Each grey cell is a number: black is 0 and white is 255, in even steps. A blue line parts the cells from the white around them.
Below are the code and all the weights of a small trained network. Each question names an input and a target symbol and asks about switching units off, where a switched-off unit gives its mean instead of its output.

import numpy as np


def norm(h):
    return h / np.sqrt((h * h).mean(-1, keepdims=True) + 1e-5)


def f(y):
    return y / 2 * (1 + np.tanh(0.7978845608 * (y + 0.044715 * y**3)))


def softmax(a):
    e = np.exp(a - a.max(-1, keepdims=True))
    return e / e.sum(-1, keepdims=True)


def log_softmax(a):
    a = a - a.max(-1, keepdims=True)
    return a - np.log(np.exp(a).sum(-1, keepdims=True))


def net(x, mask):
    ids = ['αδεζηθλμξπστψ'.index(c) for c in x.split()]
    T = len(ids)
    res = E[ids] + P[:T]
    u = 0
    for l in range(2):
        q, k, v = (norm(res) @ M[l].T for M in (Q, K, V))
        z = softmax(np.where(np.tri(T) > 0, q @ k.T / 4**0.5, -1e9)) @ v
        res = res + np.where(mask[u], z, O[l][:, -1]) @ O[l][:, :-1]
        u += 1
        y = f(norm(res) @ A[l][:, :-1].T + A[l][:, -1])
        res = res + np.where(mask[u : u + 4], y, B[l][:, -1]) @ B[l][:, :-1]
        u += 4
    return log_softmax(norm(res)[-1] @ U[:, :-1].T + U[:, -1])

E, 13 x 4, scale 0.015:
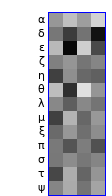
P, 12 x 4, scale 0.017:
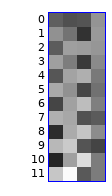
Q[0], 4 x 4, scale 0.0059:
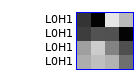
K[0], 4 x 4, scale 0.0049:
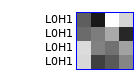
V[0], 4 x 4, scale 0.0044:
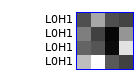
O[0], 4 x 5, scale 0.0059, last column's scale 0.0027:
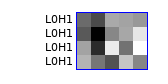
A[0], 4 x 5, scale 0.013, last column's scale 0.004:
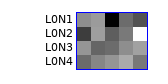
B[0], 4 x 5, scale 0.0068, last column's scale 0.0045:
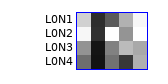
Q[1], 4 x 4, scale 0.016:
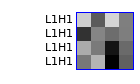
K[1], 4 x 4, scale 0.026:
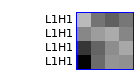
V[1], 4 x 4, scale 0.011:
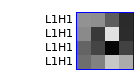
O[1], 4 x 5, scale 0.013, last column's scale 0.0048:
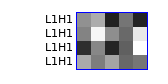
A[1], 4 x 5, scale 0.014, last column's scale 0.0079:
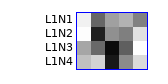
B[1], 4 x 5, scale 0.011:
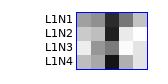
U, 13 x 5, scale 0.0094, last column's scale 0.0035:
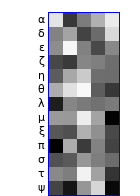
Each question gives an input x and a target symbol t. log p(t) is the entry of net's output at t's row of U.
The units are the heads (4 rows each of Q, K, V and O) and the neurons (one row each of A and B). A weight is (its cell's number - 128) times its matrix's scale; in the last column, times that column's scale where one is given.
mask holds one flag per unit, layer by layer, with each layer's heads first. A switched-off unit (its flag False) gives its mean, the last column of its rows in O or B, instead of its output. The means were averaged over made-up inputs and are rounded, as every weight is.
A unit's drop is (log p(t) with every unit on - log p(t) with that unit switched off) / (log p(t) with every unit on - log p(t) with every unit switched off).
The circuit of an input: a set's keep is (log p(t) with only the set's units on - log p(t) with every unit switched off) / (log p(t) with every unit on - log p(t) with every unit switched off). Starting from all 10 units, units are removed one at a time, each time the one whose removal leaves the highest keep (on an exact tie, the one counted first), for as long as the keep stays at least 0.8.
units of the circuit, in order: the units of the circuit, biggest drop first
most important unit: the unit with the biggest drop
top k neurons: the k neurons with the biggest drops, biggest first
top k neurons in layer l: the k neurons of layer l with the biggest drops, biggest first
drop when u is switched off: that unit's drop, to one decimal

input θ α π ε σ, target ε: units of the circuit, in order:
(L1H1; L1N2; L1N3)
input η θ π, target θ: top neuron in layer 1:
(L1N3)
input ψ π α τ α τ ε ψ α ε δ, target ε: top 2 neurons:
(L0N1; L0N3)
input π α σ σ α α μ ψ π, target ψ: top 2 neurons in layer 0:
(L0N1; L0N2)
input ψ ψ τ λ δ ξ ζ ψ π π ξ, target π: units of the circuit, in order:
(L1N2; L1N3)
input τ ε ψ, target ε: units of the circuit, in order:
(L1H1; L1N3; L1N2)
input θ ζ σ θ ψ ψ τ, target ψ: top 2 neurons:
(L0N2; L0N4)
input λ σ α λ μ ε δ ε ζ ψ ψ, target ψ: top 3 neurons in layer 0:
(L0N1; L0N2; L0N4)
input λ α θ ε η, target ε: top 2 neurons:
(L0N2; L1N2)
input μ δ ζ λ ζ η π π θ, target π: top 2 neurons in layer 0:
(L0N2; L0N1)
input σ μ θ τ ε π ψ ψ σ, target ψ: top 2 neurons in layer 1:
(L1N3; L1N4)
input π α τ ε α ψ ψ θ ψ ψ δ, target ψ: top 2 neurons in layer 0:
(L0N1; L0N2)
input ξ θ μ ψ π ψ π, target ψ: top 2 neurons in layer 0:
(L0N2; L0N1)
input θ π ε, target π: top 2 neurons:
(L0N2; L1N2)
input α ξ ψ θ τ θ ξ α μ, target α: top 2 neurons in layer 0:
(L0N2; L0N4)
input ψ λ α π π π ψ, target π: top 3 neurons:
(L0N1; L1N2; L0N3)
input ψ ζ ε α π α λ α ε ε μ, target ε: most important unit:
L0H1
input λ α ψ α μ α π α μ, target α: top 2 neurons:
(L0N2; L1N2)
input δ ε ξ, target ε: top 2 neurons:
(L0N1; L1N3)
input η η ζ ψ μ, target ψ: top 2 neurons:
(L0N2; L1N3)
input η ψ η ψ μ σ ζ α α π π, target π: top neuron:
(L0N1)
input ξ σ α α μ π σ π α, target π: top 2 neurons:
(L0N1; L1N2)
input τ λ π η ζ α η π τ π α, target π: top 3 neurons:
(L0N1; L1N2; L1N3)
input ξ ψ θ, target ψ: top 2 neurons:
(L0N2; L1N3)
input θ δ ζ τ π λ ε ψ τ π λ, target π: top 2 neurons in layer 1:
(L1N2; L1N4)
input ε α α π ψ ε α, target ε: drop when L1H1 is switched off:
1.4
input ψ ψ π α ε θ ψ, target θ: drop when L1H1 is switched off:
0.4
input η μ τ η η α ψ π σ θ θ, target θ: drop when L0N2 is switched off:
0.0
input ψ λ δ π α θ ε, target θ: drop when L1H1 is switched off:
0.4
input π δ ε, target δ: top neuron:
(L0N2)
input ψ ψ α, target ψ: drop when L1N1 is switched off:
-0.1
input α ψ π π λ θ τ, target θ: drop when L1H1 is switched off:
0.4
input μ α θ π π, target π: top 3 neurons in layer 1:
(L1N2; L1N4; L1N1)
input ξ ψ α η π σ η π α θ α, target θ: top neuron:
(L1N2)
